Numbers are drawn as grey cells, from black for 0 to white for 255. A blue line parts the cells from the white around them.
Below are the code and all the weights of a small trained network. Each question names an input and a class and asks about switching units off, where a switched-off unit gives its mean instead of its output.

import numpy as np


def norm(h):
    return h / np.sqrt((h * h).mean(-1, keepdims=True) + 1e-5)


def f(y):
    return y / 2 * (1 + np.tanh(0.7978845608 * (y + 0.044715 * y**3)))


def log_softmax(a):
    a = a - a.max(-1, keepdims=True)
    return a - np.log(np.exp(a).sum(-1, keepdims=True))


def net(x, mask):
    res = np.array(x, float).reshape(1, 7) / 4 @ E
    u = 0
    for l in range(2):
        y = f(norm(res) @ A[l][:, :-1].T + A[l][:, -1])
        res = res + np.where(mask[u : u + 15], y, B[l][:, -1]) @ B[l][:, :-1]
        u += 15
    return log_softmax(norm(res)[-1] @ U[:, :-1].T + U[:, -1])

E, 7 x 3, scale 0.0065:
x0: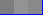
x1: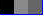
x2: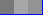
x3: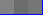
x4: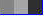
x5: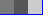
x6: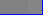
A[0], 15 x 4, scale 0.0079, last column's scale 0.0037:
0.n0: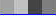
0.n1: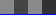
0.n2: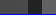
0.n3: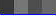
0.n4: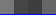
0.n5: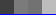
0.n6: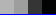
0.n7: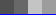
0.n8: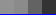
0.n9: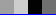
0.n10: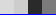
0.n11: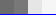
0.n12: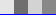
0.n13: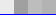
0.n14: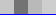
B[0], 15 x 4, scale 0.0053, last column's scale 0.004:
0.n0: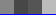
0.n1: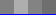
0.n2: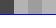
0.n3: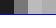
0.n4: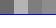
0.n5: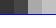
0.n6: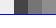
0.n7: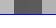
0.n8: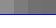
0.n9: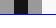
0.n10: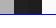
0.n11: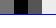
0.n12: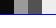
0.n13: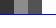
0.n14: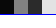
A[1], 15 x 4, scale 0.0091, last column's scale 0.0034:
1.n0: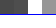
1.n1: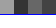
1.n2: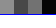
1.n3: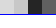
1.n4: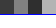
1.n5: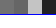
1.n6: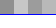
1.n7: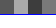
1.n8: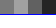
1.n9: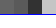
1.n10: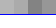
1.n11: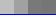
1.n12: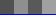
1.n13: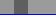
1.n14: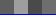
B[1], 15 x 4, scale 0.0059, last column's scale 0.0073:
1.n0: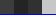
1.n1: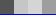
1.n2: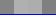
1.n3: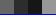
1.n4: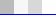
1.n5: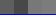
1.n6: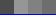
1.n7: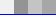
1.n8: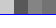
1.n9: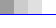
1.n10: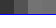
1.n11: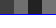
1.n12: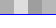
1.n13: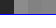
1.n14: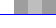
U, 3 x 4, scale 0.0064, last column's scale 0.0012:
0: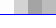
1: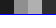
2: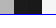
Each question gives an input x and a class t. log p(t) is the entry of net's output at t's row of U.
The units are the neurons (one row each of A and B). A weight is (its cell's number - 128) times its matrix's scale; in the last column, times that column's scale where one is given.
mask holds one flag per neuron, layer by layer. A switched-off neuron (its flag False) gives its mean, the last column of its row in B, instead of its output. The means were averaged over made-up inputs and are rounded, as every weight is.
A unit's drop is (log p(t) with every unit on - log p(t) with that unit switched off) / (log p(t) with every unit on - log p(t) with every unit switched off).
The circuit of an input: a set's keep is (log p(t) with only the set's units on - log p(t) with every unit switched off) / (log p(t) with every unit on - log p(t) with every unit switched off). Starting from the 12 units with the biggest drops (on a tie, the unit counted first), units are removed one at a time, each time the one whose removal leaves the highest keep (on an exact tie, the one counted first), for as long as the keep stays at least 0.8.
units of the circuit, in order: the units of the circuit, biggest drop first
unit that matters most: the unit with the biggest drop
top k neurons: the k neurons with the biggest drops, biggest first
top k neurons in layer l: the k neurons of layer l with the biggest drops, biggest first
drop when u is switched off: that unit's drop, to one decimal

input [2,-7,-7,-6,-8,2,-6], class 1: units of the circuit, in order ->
0.n14; 0.n12; 0.n13
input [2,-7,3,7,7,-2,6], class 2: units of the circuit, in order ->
1.n3; 1.n4
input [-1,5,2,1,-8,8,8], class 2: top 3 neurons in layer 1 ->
1.n0; 1.n4; 1.n9
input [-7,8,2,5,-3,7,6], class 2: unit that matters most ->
1.n0
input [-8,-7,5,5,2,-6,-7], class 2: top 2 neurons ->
1.n3; 1.n4
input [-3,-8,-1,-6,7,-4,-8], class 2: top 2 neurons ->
1.n3; 1.n4
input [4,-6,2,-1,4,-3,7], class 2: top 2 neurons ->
1.n3; 0.n10
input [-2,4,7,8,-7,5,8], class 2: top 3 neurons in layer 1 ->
1.n0; 1.n4; 1.n9
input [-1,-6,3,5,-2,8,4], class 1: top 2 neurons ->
0.n14; 0.n12
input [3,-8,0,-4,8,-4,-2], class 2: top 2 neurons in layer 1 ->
1.n3; 1.n4
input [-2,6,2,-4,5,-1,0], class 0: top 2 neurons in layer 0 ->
0.n11; 0.n12
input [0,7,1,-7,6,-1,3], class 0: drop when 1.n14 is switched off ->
0.1
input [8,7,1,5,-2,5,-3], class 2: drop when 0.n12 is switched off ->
0.2
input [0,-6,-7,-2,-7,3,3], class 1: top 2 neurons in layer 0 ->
0.n14; 0.n12
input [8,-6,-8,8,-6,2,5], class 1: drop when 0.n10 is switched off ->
0.2
